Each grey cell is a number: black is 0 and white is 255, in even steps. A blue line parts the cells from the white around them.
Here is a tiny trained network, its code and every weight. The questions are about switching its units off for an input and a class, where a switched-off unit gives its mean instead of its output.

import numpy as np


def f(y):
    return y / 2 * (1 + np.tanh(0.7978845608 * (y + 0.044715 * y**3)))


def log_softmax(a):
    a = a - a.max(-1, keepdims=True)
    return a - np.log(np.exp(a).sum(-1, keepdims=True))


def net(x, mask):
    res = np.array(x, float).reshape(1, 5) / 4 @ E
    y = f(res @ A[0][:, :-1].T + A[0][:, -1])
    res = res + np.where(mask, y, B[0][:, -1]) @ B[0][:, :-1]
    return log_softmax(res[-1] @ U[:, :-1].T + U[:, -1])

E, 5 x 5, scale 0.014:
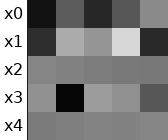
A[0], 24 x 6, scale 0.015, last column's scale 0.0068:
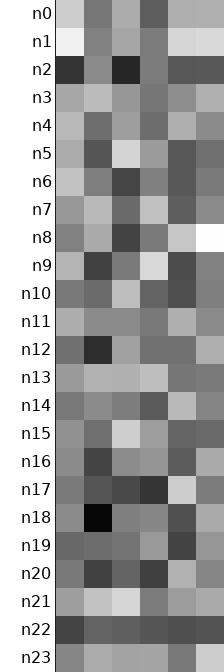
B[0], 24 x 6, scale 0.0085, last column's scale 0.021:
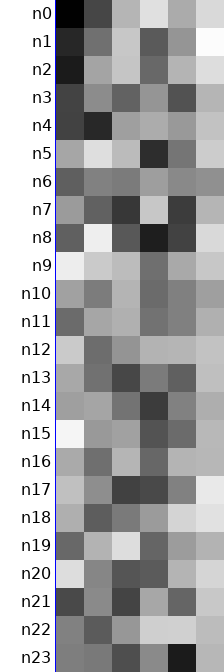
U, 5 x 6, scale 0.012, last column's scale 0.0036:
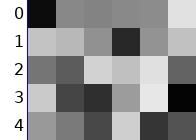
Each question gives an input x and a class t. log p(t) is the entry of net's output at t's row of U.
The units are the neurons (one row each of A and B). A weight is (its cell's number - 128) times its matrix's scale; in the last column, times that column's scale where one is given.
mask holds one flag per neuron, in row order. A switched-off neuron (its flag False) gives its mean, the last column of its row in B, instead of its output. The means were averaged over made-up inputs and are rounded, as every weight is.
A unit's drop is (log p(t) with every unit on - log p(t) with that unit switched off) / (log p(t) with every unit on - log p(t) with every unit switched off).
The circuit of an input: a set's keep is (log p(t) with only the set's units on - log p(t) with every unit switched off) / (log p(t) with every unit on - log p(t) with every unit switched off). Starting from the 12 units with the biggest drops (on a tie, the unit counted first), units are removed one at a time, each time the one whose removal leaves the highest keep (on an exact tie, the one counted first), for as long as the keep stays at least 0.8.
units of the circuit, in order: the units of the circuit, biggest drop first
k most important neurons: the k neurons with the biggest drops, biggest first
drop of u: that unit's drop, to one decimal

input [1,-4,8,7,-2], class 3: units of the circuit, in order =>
n18
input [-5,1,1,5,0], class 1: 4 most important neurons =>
n5; n15; n9; n22
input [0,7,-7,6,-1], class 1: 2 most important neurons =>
n0; n5
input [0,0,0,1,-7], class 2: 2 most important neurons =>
n8; n17
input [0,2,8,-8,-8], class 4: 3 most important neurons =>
n1; n7; n0
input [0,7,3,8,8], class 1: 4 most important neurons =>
n5; n0; n9; n15
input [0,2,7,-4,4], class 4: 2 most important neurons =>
n1; n0
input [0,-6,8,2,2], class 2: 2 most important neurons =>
n0; n1
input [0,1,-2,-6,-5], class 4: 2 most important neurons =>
n1; n0
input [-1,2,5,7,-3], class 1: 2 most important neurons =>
n0; n5
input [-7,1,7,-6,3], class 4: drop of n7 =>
0.2
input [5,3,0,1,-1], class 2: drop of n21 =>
0.1
